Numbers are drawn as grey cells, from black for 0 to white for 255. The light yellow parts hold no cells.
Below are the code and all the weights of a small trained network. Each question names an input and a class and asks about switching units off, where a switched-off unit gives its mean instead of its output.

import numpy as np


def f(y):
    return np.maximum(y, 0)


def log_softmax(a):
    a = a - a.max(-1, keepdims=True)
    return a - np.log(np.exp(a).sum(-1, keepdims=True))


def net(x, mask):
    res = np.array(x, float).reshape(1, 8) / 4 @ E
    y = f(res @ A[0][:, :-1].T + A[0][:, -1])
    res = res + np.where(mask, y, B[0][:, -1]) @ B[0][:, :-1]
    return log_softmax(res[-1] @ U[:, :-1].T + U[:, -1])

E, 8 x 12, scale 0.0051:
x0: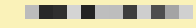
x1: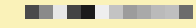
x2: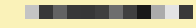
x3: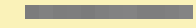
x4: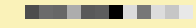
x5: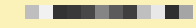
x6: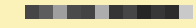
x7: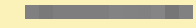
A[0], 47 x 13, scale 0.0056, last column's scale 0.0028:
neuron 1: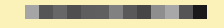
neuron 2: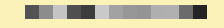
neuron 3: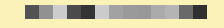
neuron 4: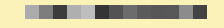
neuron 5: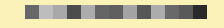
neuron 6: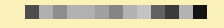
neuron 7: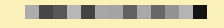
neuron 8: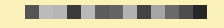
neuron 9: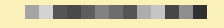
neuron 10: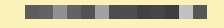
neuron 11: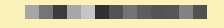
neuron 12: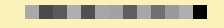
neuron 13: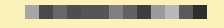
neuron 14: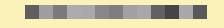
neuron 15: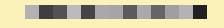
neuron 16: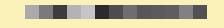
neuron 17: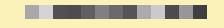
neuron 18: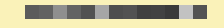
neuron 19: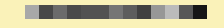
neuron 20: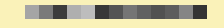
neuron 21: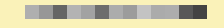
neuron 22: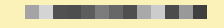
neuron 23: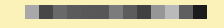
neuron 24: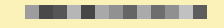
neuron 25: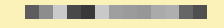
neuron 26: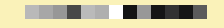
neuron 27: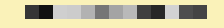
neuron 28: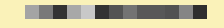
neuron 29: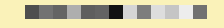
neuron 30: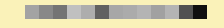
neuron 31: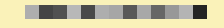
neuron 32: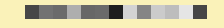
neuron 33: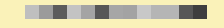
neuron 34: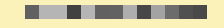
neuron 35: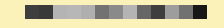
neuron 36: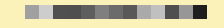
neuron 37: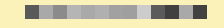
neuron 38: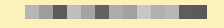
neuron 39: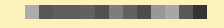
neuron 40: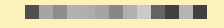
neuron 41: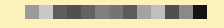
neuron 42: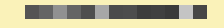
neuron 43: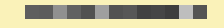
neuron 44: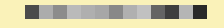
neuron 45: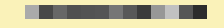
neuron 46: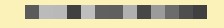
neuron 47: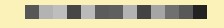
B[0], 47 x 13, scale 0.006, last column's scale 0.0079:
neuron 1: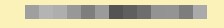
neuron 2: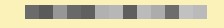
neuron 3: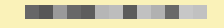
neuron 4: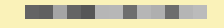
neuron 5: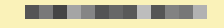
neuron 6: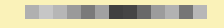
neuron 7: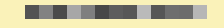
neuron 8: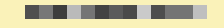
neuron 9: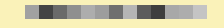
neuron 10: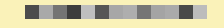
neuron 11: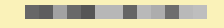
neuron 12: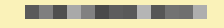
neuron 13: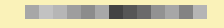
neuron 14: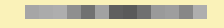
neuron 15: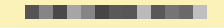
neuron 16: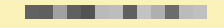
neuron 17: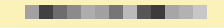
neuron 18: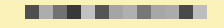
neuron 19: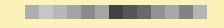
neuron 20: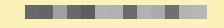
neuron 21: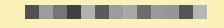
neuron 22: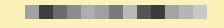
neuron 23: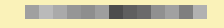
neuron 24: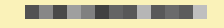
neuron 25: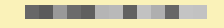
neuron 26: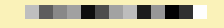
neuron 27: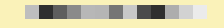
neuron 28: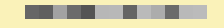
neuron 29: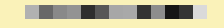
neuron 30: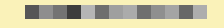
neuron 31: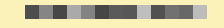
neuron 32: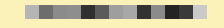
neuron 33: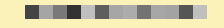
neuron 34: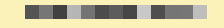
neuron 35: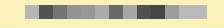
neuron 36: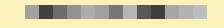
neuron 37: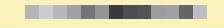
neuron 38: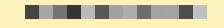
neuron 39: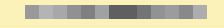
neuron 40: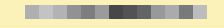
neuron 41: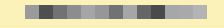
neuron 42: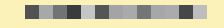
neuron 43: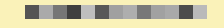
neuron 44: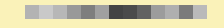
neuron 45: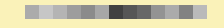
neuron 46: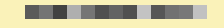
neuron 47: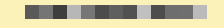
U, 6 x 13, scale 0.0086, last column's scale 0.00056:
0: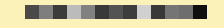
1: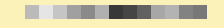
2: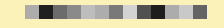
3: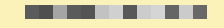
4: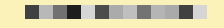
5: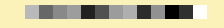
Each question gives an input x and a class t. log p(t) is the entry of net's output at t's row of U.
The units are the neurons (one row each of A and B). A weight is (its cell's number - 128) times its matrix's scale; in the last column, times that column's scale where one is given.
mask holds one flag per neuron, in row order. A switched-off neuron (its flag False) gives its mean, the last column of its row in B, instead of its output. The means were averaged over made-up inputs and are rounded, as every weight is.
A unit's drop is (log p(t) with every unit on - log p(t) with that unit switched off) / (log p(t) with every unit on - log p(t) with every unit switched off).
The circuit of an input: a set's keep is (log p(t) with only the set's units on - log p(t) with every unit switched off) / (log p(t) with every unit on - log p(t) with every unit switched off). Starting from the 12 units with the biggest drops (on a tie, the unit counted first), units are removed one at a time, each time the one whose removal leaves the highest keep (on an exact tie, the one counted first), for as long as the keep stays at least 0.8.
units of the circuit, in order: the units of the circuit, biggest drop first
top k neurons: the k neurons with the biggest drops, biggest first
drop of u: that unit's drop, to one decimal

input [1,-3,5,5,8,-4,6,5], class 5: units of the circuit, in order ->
[neuron 29]
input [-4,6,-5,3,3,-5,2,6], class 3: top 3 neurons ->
[neuron 3; neuron 25; neuron 2]
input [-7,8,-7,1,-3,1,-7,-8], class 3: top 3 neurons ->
[neuron 3; neuron 25; neuron 2]
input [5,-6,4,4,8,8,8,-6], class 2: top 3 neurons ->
[neuron 22; neuron 17; neuron 36]
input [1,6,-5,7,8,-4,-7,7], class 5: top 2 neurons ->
[neuron 29; neuron 32]
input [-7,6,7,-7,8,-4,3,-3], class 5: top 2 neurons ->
[neuron 29; neuron 32]
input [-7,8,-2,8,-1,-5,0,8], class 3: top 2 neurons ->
[neuron 3; neuron 25]
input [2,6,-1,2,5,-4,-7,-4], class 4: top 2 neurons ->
[neuron 38; neuron 33]
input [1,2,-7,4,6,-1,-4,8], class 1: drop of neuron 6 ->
0.2
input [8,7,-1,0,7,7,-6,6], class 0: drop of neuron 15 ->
0.2
